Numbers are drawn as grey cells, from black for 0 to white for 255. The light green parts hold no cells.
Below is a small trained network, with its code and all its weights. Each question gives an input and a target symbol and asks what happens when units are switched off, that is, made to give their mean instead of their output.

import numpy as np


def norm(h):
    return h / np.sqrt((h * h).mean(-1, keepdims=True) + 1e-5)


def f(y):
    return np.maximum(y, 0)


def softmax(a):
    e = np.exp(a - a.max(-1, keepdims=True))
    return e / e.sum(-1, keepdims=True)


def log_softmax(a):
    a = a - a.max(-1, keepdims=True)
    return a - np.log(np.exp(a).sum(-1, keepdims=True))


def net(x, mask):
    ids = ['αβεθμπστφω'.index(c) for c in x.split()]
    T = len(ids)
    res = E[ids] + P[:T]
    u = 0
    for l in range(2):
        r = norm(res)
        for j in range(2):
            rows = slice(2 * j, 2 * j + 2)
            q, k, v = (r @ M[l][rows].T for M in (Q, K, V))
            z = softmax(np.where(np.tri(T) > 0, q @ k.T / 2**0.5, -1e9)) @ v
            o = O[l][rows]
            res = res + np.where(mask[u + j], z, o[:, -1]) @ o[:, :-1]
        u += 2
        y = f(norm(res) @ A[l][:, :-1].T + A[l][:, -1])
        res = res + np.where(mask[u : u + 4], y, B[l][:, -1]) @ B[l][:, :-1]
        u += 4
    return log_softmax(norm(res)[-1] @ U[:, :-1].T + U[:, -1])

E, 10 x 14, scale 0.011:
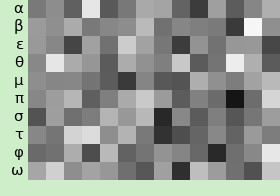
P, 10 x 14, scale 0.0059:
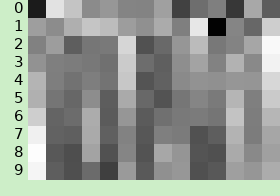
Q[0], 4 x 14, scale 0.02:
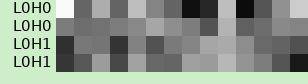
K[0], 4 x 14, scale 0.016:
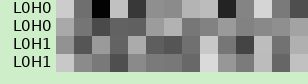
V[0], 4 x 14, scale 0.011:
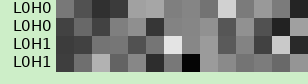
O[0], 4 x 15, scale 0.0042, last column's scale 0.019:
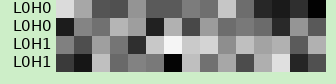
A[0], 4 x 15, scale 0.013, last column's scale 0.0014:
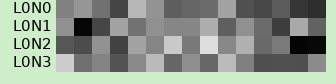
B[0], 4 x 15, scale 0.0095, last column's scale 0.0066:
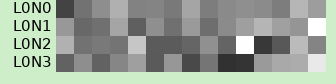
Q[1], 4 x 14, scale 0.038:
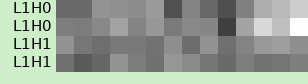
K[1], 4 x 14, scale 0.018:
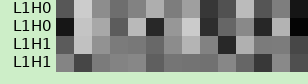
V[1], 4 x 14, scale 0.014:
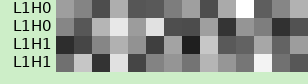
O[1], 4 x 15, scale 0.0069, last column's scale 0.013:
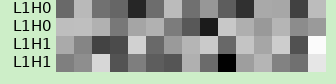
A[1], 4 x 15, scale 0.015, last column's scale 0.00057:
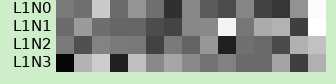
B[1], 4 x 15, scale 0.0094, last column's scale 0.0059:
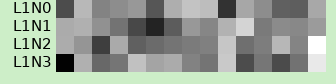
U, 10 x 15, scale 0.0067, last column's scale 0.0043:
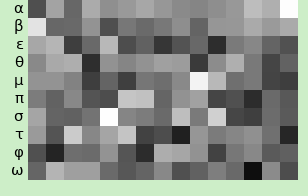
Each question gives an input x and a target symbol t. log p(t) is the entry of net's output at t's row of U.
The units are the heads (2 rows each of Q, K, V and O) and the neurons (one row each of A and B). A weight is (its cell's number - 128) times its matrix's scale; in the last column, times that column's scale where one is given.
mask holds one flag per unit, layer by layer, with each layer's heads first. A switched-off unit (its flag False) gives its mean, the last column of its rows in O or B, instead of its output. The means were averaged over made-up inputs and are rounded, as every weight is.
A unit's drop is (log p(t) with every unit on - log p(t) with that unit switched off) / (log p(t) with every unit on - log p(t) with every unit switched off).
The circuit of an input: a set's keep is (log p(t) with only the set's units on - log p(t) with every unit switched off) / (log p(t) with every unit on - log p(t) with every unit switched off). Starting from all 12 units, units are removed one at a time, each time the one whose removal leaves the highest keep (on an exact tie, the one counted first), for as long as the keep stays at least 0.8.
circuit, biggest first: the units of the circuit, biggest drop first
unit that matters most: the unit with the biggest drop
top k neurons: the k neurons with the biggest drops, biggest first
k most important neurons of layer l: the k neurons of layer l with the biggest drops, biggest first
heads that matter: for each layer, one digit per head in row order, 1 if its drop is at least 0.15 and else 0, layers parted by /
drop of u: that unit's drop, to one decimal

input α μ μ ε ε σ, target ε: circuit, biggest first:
L0H0, L0N3
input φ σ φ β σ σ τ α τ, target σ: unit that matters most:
L1H0
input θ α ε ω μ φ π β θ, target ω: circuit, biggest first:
L1H1, L0H0, L0H1
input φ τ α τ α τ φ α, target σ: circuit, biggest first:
L1H0, L0H1
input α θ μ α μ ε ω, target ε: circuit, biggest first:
L0H0, L0N3
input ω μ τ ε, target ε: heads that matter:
00 / 00
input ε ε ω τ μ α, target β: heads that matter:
10 / 10
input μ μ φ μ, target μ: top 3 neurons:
L1N1, L0N3, L0N1
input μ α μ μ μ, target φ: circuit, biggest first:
L0H1, L1H0
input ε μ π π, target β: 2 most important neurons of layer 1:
L1N2, L1N3
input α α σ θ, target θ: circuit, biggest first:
L1H1, L0H0, L0N3
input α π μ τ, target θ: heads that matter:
00 / 11
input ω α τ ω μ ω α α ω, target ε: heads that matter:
01 / 00
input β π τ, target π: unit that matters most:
L1H1
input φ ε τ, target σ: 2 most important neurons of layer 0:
L0N3, L0N1
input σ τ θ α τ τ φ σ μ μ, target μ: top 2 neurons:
L0N2, L1N1
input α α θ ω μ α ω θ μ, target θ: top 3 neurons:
L0N1, L1N2, L0N3
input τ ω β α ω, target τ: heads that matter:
01 / 11
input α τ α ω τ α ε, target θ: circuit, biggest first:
L1H1, L0H0
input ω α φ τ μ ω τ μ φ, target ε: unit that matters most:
L0H1
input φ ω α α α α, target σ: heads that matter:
01 / 11
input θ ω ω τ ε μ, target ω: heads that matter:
11 / 01
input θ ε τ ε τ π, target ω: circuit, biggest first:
L1H1, L0H0
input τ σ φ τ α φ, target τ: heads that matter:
01 / 11
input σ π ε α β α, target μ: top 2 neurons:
L0N2, L1N1
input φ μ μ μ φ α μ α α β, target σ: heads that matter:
11 / 11
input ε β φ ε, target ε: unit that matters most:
L0H0
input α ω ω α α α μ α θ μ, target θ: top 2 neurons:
L0N1, L1N2
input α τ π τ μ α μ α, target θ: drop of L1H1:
0.6
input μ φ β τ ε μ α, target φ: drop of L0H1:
0.5
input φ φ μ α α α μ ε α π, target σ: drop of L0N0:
0.0
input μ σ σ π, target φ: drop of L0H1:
0.4
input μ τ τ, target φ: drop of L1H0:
0.4
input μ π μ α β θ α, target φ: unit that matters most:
L0H1
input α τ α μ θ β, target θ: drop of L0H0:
0.3
